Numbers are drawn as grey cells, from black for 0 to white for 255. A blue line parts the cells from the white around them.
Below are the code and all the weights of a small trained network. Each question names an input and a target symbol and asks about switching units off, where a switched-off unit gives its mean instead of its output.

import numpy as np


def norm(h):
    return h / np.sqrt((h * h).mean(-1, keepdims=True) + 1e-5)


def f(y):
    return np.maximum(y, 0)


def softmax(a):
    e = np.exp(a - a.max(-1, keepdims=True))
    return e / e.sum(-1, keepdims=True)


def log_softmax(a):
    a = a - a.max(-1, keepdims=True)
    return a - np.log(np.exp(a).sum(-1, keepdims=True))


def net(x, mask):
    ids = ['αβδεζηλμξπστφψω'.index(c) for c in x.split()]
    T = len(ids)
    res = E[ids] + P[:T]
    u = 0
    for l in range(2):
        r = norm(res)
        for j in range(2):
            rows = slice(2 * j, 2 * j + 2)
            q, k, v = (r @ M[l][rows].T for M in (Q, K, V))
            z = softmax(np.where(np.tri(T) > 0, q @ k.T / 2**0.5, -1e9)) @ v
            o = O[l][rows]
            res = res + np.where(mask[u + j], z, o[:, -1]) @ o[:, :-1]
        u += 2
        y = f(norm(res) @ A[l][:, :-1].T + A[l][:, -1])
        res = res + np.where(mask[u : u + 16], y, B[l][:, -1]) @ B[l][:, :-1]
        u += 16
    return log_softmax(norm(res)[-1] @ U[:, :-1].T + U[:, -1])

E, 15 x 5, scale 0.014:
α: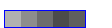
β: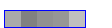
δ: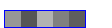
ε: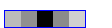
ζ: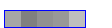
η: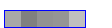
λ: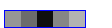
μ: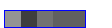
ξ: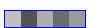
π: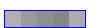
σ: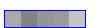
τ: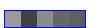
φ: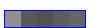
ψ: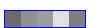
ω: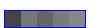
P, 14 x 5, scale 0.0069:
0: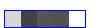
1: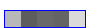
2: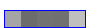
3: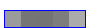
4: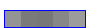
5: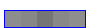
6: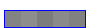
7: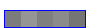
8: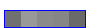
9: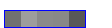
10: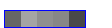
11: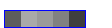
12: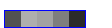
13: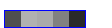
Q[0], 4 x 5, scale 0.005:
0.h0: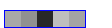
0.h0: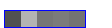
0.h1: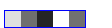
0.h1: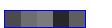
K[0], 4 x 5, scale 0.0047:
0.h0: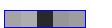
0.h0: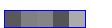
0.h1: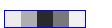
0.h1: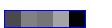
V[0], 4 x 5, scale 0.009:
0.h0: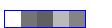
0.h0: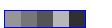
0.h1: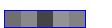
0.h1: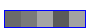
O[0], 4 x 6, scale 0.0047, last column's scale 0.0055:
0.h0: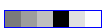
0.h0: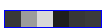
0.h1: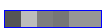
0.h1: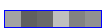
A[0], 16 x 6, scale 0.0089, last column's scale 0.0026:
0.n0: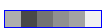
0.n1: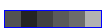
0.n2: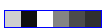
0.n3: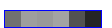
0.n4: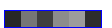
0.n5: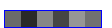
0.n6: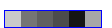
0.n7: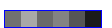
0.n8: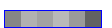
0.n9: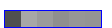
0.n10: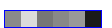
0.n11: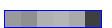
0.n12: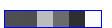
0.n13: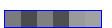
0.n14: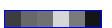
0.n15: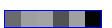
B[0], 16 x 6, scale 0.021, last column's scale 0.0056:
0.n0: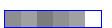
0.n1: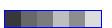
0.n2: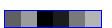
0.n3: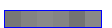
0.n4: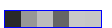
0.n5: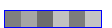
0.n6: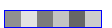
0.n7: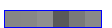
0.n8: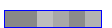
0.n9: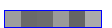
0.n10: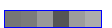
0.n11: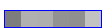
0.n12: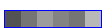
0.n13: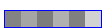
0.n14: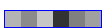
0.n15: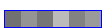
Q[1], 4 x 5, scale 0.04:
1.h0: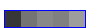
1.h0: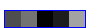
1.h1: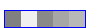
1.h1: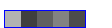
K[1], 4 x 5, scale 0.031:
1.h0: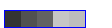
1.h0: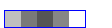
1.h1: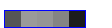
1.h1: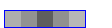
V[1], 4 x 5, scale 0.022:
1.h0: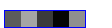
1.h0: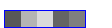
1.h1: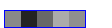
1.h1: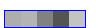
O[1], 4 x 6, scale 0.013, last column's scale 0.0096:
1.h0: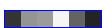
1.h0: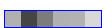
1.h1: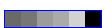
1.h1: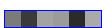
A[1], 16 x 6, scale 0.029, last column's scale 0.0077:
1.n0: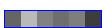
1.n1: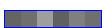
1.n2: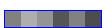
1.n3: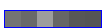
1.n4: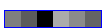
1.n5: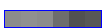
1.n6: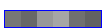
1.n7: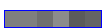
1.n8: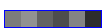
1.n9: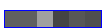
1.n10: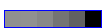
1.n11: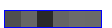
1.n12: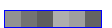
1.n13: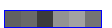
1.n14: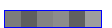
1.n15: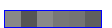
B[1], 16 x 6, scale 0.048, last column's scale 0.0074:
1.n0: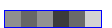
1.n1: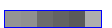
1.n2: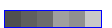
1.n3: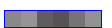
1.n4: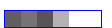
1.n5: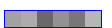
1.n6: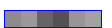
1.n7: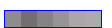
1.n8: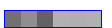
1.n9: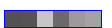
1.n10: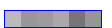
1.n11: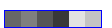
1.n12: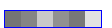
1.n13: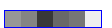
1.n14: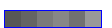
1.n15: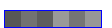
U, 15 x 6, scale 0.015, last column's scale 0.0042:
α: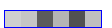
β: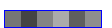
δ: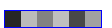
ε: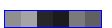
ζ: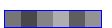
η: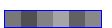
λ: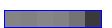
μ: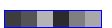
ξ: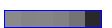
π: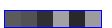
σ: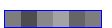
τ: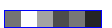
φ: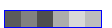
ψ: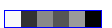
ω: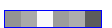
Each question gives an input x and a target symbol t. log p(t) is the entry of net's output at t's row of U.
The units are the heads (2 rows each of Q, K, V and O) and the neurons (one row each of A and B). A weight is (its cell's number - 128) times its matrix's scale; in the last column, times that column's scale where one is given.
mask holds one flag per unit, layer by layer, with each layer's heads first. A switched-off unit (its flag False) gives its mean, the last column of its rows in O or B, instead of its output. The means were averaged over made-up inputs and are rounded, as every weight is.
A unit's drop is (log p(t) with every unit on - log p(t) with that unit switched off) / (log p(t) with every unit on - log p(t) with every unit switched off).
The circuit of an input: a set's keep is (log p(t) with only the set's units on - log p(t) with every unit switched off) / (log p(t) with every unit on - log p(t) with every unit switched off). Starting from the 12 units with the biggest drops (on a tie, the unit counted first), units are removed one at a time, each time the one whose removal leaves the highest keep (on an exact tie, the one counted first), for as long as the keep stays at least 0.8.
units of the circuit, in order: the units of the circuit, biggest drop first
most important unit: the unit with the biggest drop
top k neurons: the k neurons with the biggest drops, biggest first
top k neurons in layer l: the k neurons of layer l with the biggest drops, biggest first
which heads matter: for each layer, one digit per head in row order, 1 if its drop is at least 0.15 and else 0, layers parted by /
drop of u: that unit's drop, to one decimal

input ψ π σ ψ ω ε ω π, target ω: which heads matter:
00 / 10
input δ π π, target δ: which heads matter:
00 / 11
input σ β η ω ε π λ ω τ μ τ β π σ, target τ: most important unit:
1.h0
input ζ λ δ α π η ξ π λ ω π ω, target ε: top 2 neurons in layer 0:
(0.n4 0.n2)
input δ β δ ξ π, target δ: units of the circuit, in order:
(1.h0 0.n2)
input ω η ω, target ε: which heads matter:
10 / 00
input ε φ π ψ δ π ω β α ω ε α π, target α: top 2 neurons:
(0.n4 1.n5)
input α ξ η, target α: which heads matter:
00 / 11
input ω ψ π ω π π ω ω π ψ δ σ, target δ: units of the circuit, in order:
(0.n12 0.n2 1.h0)
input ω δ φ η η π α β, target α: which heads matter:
00 / 01
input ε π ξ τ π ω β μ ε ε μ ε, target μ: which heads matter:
00 / 10
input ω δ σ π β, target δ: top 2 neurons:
(0.n2 1.n4)
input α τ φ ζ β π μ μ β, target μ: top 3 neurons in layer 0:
(0.n2 0.n5 0.n1)
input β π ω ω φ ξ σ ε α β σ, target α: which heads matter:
00 / 01
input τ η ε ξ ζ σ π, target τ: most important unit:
0.n2
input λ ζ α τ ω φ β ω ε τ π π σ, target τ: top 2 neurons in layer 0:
(0.n4 0.n2)
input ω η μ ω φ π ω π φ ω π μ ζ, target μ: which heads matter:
00 / 11
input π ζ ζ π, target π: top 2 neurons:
(1.n15 0.n1)
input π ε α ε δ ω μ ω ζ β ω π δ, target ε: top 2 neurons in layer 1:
(1.n0 1.n11)
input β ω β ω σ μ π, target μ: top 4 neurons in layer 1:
(1.n0 1.n4 1.n2 1.n13)
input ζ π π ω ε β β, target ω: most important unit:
0.n4
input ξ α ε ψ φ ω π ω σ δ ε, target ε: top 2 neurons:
(1.n0 1.n4)
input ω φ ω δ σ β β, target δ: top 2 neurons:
(0.n2 0.n12)
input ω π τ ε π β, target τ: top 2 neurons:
(0.n2 1.n4)
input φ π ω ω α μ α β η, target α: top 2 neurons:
(0.n0 0.n6)
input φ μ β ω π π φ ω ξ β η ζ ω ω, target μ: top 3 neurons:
(0.n14 0.n4 1.n9)
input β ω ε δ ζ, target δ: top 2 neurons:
(0.n2 1.n4)
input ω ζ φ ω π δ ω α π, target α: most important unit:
1.h1
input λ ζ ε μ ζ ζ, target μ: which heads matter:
00 / 10
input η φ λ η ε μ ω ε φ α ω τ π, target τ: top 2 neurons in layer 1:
(1.n4 1.n6)
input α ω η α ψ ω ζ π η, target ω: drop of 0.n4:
0.1
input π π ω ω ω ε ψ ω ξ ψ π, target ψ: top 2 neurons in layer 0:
(0.n4 0.n14)
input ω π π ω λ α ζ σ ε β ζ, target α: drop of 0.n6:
0.8
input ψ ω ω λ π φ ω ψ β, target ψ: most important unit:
0.n4
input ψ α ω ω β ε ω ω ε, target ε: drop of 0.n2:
0.2
